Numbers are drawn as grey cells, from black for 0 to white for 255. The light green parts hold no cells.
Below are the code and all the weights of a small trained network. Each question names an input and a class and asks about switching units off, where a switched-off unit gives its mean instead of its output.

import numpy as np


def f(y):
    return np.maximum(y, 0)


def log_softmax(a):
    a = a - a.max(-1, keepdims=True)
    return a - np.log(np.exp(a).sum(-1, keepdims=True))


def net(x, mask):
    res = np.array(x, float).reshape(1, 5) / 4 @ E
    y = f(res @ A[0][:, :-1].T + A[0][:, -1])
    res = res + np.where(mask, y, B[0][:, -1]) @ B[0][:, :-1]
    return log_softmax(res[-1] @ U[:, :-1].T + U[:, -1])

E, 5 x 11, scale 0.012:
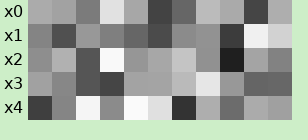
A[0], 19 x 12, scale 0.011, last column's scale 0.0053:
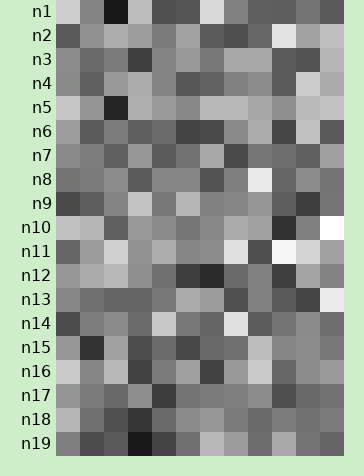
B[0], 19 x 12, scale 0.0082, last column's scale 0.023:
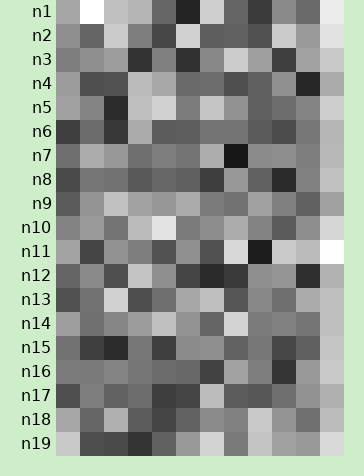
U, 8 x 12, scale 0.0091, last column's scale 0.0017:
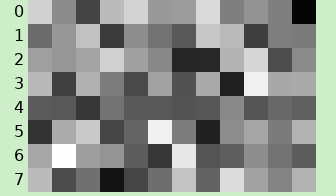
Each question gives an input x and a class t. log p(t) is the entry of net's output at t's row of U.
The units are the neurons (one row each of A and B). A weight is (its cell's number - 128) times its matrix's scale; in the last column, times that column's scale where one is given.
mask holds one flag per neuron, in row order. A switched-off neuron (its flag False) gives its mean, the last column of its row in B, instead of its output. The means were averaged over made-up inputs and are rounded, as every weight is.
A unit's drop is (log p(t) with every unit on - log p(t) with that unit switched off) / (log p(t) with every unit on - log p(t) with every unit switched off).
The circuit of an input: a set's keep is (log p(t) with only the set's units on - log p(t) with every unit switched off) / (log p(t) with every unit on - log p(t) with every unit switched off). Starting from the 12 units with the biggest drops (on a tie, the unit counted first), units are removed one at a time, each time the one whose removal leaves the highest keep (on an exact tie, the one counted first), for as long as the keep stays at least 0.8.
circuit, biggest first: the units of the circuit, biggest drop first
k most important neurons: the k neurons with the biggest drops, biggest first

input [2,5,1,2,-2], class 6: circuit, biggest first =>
(n2)
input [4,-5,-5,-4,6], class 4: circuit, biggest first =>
(n12; n8)
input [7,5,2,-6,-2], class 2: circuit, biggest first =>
(n12; n4)
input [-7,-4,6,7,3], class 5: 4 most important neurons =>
(n13; n10; n9; n16)
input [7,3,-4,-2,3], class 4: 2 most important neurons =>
(n12; n6)
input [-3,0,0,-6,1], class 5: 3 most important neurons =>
(n11; n14; n5)
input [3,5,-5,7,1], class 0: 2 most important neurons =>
(n14; n13)
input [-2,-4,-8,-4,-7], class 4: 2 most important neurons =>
(n6; n8)
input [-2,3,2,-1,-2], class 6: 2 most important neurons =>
(n11; n14)
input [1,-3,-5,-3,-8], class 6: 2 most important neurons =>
(n1; n7)
